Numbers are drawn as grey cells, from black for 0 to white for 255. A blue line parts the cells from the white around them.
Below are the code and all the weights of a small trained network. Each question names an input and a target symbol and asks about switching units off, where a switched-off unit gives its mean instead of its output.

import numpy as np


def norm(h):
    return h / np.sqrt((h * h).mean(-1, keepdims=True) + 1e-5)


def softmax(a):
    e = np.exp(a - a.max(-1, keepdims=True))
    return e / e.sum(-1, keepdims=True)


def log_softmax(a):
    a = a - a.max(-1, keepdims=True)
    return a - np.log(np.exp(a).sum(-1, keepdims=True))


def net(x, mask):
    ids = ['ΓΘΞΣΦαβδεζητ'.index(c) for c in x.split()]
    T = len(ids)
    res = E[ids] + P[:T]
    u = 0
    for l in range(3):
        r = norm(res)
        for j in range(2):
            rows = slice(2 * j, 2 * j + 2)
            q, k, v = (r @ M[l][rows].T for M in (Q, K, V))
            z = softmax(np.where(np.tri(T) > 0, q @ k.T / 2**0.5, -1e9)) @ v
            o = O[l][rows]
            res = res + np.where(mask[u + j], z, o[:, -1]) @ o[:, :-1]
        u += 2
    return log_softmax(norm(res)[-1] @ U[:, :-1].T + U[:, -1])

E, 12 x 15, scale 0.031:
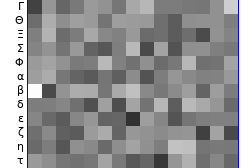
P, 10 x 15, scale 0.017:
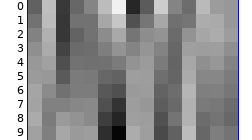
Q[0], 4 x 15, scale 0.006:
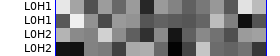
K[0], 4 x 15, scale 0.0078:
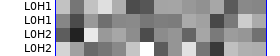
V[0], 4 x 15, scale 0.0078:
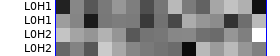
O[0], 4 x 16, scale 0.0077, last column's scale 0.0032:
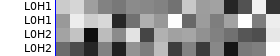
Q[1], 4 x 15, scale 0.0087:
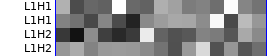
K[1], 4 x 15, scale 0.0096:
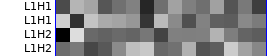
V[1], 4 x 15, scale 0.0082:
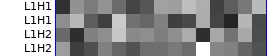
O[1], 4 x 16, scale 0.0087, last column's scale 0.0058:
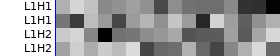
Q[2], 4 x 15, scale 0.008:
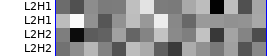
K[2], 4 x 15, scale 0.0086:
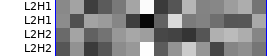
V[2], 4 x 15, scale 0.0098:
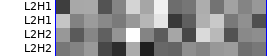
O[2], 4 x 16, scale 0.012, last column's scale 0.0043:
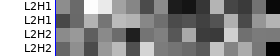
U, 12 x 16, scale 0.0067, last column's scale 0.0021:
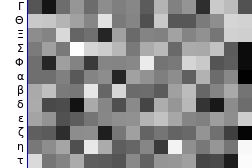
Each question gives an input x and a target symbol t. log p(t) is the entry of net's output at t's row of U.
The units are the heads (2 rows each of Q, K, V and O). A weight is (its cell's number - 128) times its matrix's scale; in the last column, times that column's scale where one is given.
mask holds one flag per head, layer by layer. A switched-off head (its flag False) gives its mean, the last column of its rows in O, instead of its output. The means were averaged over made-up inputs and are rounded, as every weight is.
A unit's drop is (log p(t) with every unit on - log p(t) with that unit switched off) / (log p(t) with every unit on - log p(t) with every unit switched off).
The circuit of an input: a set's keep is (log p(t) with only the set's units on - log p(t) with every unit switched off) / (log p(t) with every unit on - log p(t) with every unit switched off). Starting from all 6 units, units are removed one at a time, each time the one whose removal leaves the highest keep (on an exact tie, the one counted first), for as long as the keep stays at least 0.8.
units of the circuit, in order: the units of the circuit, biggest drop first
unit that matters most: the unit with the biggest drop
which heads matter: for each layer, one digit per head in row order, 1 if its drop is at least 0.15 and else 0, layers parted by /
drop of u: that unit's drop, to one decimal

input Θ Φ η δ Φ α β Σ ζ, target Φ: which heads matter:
11 / 10 / 00
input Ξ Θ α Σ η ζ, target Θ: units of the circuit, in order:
(L2H1; L0H1)
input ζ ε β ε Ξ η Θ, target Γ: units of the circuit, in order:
(L0H2; L1H1)
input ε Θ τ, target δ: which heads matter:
10 / 01 / 00
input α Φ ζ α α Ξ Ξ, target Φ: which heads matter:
00 / 11 / 00
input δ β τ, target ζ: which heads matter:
10 / 00 / 01
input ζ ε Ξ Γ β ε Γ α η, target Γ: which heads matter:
01 / 11 / 00
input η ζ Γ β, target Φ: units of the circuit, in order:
(L0H1; L1H1)
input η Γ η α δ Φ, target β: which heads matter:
10 / 10 / 01
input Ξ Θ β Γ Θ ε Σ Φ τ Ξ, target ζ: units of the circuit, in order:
(L2H2)
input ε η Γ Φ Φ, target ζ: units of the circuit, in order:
(L1H2; L2H2)
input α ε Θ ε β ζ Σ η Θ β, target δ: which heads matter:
11 / 00 / 00
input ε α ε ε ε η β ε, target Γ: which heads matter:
11 / 11 / 00
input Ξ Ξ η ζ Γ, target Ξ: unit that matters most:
L0H2
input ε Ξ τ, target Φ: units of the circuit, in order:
(L1H2; L1H1)
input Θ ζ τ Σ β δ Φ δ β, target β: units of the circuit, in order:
(L2H2; L0H2)
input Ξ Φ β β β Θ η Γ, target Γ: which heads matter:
01 / 10 / 00
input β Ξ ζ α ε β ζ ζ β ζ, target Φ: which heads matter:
11 / 10 / 00
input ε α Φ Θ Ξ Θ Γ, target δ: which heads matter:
10 / 01 / 00
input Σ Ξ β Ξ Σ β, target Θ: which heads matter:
00 / 01 / 10
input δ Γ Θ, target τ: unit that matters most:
L2H1
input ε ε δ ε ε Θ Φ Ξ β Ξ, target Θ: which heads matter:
00 / 01 / 00
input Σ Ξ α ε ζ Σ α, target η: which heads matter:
10 / 11 / 11
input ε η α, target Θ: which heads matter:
10 / 11 / 10
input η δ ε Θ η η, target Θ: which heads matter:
01 / 11 / 10
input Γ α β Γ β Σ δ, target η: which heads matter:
01 / 10 / 01
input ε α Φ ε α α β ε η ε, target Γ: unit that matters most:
L0H2
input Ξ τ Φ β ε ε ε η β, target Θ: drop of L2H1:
0.2
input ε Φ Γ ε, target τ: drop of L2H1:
0.5
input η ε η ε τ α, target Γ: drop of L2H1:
0.1
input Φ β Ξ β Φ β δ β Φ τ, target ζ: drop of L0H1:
0.1
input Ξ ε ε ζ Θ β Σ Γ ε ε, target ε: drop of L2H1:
0.7
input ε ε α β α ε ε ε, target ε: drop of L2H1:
0.6
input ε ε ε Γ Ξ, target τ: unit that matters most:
L1H2
